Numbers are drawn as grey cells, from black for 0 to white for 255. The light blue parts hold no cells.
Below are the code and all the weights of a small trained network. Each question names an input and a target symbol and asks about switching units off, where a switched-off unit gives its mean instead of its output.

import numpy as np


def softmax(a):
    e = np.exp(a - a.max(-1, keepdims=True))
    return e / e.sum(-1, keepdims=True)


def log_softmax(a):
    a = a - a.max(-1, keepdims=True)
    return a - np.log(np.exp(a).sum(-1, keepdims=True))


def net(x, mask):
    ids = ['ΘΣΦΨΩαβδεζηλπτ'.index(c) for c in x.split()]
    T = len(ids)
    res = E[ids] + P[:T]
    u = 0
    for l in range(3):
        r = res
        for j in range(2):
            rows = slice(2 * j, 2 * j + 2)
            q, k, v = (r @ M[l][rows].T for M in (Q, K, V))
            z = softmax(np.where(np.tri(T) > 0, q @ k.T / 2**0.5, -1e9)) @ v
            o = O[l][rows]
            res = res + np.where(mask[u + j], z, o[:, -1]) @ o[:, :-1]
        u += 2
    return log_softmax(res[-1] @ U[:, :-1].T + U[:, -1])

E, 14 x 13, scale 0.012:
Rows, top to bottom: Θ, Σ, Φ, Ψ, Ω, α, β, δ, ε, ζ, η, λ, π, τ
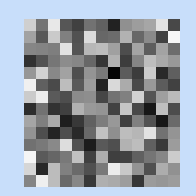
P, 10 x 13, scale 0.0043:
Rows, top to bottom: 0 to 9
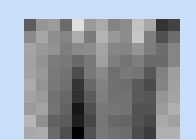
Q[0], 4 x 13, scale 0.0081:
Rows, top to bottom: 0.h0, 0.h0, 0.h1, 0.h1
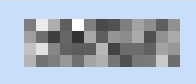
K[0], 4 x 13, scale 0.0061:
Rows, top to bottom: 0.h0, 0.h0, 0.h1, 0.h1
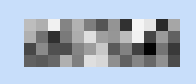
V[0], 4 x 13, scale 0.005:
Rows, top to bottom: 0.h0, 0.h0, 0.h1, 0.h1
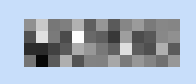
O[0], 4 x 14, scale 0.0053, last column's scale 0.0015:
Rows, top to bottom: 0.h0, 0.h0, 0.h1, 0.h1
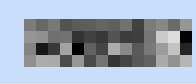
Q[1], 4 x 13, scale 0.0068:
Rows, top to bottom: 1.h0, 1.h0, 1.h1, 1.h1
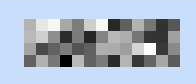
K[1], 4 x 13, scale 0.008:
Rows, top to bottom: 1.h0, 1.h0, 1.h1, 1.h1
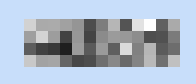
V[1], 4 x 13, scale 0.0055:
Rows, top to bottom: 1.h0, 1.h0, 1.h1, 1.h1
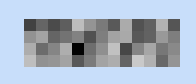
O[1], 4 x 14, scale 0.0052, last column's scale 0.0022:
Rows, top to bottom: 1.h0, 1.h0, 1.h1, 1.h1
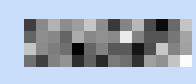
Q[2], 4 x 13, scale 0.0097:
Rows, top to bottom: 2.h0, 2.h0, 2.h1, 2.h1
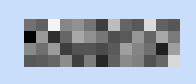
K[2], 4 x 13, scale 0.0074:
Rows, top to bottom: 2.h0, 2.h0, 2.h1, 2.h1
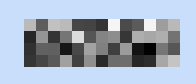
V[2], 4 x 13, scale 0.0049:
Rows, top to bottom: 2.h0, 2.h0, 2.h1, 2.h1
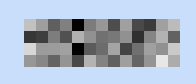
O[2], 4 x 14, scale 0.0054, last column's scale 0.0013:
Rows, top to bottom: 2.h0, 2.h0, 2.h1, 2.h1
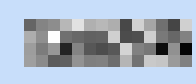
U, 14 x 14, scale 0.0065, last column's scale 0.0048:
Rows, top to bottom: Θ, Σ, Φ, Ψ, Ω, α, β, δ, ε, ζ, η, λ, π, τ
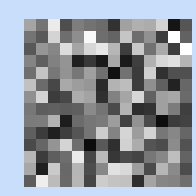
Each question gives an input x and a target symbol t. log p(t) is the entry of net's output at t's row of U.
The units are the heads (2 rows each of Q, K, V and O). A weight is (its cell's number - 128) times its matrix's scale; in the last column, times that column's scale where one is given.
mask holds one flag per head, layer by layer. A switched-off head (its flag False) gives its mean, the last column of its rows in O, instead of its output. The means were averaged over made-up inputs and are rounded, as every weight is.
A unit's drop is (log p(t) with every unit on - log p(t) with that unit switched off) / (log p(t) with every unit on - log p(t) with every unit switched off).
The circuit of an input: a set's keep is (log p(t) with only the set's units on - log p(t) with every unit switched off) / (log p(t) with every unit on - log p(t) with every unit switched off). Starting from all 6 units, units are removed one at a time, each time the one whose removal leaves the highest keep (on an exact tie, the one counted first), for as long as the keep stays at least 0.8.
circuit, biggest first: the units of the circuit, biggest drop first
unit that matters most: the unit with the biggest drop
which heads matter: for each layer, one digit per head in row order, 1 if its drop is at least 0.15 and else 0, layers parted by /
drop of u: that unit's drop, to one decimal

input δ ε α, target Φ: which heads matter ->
10 / 11 / 11
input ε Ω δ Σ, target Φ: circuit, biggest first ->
[2.h1, 2.h0]
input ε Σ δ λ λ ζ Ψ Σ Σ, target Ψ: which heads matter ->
10 / 10 / 01
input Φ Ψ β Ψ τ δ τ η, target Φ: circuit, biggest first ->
[2.h1, 1.h1]
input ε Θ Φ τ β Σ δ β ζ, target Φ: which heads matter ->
00 / 11 / 01
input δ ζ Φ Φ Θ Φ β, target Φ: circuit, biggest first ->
[0.h1, 1.h0, 2.h1, 1.h1]
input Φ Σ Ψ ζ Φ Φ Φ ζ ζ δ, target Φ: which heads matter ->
00 / 10 / 11
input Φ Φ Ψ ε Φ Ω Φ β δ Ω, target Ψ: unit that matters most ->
0.h1
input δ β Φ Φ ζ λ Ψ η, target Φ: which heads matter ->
01 / 01 / 11
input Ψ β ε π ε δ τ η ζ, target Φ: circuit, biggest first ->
[1.h0, 2.h1]
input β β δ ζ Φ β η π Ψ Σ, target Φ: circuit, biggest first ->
[2.h0, 2.h1]
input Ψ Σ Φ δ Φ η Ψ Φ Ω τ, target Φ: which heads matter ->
01 / 10 / 11
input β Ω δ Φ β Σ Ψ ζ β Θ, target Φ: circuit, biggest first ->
[1.h0, 2.h0, 2.h1, 0.h1]
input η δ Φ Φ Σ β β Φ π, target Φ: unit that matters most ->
1.h0
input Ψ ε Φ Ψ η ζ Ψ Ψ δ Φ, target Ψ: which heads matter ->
10 / 00 / 00
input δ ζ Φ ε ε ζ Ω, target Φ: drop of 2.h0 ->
0.5
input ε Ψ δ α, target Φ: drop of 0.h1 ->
-0.1
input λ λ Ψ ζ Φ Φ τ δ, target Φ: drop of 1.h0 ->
0.4
